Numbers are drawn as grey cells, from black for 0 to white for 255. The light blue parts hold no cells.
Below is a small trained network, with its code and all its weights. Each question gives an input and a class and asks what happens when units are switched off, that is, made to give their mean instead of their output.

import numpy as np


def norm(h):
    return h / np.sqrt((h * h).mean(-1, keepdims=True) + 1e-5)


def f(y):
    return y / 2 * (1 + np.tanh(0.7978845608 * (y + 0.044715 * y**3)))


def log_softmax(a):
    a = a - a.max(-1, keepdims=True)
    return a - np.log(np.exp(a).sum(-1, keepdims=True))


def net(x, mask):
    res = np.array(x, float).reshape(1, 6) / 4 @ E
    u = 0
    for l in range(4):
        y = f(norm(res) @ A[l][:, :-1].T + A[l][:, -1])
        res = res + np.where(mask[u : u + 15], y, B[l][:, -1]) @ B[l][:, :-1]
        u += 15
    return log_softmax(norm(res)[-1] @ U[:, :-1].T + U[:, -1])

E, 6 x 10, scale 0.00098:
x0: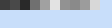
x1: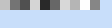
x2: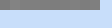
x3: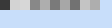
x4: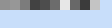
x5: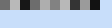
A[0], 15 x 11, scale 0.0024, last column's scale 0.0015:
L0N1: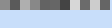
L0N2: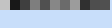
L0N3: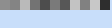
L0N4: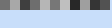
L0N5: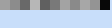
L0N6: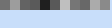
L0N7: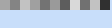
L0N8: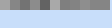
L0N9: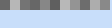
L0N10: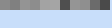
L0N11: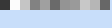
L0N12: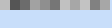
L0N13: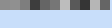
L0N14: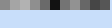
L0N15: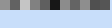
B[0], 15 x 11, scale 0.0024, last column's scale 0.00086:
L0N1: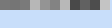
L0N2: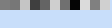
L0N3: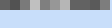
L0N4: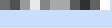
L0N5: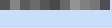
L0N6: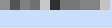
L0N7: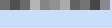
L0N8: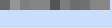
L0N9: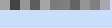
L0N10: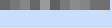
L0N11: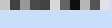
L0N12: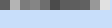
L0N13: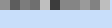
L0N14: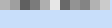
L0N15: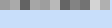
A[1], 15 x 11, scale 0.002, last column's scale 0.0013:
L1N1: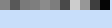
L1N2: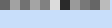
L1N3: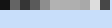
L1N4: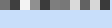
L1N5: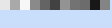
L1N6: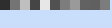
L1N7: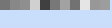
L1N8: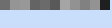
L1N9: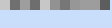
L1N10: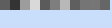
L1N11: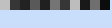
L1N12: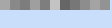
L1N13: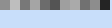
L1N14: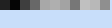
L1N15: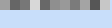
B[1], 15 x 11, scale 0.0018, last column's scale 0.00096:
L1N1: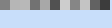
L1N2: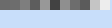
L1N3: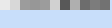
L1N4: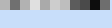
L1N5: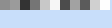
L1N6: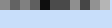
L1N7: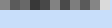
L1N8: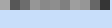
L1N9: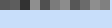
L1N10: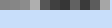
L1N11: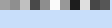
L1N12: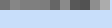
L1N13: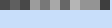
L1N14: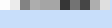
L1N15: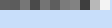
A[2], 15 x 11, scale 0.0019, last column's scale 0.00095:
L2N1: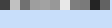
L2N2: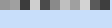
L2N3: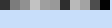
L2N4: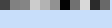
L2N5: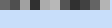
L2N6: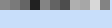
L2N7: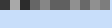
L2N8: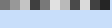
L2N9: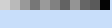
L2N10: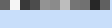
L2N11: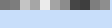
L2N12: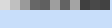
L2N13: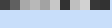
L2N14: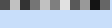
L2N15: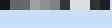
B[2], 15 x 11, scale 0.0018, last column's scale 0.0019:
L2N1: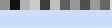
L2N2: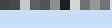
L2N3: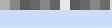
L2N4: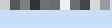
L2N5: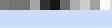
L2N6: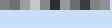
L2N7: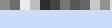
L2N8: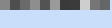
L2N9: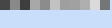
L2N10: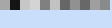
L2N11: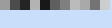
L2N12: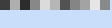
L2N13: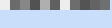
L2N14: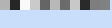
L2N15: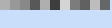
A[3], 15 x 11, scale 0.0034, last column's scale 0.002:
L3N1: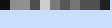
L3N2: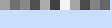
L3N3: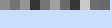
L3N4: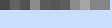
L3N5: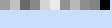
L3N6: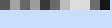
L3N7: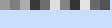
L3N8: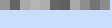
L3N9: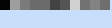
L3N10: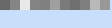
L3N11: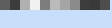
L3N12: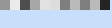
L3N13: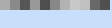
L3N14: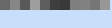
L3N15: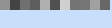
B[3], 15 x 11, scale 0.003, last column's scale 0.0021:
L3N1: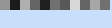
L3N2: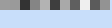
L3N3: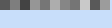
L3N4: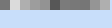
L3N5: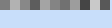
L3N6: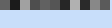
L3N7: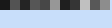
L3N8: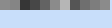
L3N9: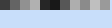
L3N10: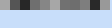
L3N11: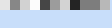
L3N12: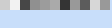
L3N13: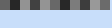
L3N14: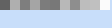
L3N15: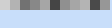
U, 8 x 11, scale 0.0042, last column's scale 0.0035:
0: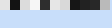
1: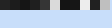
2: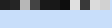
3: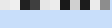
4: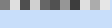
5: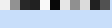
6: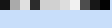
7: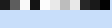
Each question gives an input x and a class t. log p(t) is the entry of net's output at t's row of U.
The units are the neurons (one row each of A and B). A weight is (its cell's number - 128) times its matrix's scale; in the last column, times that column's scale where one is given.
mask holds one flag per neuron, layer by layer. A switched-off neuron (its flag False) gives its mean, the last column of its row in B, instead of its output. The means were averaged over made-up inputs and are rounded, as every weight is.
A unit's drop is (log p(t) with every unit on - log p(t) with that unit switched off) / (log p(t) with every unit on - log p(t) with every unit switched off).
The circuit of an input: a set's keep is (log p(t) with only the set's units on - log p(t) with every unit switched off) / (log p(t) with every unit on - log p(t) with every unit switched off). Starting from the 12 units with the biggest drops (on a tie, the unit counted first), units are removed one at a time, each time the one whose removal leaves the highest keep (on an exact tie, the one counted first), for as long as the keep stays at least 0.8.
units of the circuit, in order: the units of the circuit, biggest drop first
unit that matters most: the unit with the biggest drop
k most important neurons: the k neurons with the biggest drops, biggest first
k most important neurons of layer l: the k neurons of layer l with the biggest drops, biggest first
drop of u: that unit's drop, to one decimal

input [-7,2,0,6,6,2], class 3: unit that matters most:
L1N5
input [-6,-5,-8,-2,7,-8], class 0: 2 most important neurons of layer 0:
[L0N3 L0N7]
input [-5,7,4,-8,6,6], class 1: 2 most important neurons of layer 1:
[L1N11 L1N2]
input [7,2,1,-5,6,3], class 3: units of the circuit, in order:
[L1N14 L1N3 L3N12]
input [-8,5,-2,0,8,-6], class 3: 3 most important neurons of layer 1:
[L1N5 L1N2 L1N4]
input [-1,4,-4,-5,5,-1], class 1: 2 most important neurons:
[L0N2 L1N11]
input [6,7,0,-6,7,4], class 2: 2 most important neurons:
[L0N11 L3N13]
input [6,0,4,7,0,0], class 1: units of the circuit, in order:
[L0N11 L3N7]
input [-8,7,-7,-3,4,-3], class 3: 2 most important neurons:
[L1N5 L0N14]
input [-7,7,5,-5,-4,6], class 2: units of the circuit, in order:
[L0N11 L2N2 L3N13 L3N6]
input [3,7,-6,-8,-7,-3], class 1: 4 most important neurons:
[L0N2 L1N11 L2N5 L2N11]
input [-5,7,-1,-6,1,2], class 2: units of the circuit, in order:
[L3N6 L3N13]
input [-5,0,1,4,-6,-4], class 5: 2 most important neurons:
[L1N14 L0N2]
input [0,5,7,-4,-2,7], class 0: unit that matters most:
L2N14
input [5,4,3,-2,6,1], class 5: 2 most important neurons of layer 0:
[L0N6 L0N14]
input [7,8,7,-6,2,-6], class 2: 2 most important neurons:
[L0N4 L0N11]
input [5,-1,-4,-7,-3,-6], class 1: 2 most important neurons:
[L0N2 L0N4]
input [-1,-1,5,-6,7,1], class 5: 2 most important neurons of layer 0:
[L0N13 L0N6]
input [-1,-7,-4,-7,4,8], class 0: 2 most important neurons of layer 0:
[L0N4 L0N11]
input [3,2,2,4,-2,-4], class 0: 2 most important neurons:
[L0N3 L0N2]
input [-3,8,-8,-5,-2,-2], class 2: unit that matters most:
L0N11
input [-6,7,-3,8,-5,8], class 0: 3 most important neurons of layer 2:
[L2N14 L2N1 L2N10]
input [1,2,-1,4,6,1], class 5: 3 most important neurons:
[L0N6 L0N2 L0N13]
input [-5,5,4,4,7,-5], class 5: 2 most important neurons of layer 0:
[L0N6 L0N4]
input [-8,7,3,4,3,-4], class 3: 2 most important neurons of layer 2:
[L2N5 L2N11]
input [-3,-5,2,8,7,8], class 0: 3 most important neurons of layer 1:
[L1N11 L1N7 L1N14]
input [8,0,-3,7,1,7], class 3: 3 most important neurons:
[L1N14 L1N3 L0N2]
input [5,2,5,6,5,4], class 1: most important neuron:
[L0N11]
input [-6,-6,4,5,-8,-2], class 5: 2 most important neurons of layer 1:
[L1N14 L1N3]
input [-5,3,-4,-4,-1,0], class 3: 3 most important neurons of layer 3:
[L3N12 L3N11 L3N2]
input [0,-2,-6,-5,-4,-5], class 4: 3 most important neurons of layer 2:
[L2N5 L2N14 L2N10]
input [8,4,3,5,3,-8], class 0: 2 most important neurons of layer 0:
[L0N3 L0N14]
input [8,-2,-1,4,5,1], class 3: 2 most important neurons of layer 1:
[L1N14 L1N3]
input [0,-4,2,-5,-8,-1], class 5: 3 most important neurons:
[L0N11 L2N4 L2N13]
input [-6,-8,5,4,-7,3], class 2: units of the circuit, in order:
[L3N1]
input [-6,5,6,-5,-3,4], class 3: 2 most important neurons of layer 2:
[L2N5 L2N11]
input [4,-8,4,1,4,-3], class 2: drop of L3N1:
0.1
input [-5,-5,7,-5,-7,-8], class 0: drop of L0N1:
0.1
